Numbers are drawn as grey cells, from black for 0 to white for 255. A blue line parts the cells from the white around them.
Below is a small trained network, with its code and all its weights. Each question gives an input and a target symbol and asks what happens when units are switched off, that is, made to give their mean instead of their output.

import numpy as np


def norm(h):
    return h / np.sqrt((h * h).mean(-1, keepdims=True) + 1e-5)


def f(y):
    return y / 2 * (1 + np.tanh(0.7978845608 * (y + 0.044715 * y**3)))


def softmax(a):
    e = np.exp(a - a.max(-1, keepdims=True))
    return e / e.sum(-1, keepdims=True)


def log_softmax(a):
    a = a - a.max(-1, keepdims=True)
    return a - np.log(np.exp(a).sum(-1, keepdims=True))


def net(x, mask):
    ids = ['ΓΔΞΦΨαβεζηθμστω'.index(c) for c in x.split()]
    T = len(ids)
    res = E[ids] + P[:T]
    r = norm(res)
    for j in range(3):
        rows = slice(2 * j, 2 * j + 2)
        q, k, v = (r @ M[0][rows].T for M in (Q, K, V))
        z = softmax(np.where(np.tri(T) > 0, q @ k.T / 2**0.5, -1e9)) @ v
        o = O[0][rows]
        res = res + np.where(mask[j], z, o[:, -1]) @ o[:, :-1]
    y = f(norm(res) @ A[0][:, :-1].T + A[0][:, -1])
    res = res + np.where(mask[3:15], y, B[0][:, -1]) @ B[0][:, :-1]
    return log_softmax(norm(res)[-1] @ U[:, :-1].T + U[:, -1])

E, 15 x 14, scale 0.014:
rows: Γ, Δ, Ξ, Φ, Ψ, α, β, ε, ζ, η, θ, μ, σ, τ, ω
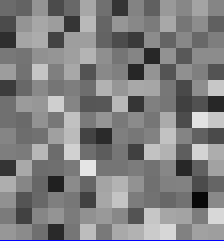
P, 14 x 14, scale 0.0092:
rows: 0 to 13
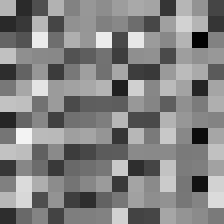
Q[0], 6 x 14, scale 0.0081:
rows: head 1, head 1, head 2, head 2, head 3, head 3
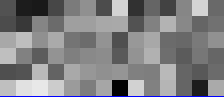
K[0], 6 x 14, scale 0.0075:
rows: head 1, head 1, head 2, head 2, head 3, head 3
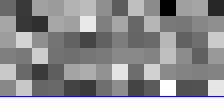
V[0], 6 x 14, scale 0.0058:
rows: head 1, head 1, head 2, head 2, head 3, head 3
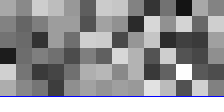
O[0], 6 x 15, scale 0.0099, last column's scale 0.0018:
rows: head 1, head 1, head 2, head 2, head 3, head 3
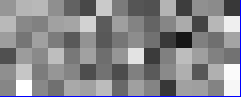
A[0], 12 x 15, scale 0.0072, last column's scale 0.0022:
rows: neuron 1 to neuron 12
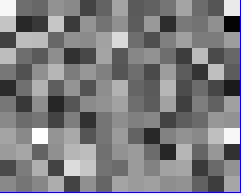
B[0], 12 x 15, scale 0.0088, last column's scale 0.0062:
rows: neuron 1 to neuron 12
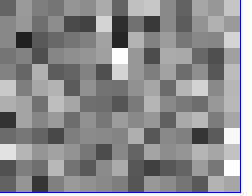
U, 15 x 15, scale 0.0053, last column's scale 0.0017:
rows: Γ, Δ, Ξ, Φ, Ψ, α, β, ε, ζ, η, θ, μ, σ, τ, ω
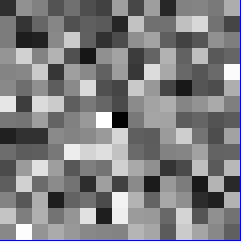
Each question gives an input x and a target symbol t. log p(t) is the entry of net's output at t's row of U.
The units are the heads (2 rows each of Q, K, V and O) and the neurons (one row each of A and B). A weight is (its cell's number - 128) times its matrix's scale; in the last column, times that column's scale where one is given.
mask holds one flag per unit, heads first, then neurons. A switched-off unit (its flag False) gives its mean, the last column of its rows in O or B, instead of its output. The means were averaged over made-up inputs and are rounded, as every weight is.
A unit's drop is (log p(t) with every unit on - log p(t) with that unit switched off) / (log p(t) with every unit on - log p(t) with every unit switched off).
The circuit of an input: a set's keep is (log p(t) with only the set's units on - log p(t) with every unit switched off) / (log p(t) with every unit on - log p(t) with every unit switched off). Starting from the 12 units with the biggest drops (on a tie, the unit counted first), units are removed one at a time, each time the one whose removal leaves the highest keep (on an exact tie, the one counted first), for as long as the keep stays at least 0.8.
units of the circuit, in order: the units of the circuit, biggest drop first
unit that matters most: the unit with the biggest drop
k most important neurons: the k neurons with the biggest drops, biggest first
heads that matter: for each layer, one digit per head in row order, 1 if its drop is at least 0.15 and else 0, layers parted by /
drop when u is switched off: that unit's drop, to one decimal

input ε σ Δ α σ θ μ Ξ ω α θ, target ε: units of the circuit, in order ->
head 1; neuron 3; head 3
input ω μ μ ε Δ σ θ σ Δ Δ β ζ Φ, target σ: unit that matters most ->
head 3
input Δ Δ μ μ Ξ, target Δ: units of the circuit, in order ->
neuron 3; neuron 6
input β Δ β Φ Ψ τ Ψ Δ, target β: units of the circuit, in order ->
neuron 6; neuron 7; head 3
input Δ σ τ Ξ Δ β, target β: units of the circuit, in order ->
neuron 6; head 3
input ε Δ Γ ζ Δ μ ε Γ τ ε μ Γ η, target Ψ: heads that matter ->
001
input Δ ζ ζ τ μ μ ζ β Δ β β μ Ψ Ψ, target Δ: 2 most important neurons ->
neuron 6; neuron 3
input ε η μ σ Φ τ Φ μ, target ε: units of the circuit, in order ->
head 1; neuron 3; head 3
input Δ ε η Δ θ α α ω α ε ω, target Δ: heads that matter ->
110
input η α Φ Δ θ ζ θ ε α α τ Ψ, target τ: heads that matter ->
100
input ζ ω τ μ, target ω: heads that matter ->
000
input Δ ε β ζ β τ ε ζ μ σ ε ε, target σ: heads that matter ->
001
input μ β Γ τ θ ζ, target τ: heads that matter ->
100
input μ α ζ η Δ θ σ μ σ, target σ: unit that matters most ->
neuron 5
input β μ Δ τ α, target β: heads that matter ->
001
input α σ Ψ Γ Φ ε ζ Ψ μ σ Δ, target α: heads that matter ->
010
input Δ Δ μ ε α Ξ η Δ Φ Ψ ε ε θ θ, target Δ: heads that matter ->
100
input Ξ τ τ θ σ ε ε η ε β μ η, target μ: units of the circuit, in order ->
neuron 9; neuron 11; neuron 1
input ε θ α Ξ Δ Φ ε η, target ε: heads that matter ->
101
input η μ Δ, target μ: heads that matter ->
001
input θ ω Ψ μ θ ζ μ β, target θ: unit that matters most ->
head 2
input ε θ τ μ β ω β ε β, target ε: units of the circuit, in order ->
head 1; neuron 3; head 3; head 2
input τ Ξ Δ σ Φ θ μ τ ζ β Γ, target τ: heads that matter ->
100
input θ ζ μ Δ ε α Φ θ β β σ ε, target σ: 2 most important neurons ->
neuron 5; neuron 9
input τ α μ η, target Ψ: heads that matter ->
010
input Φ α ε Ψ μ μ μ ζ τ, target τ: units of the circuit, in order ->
head 1; neuron 5
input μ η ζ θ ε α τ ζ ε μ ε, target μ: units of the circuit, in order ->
head 3
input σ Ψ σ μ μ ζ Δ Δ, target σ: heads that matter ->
101
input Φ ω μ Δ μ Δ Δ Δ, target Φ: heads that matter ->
110
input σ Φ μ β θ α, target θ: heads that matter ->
001
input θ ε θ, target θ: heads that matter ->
000
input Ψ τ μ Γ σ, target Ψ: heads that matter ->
010
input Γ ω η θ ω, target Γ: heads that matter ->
111
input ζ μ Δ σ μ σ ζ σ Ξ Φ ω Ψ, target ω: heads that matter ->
101
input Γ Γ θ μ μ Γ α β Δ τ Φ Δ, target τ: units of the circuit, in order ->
head 1
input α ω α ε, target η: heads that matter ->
101
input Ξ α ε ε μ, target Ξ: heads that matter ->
111
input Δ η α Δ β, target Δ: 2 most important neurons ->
neuron 6; neuron 3
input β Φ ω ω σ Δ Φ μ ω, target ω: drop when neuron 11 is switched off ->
0.1
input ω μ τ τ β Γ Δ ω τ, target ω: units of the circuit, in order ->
head 3
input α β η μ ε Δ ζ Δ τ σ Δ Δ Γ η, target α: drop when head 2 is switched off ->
0.5
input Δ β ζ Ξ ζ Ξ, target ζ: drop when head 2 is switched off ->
0.2
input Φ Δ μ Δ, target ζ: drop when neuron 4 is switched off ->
0.2
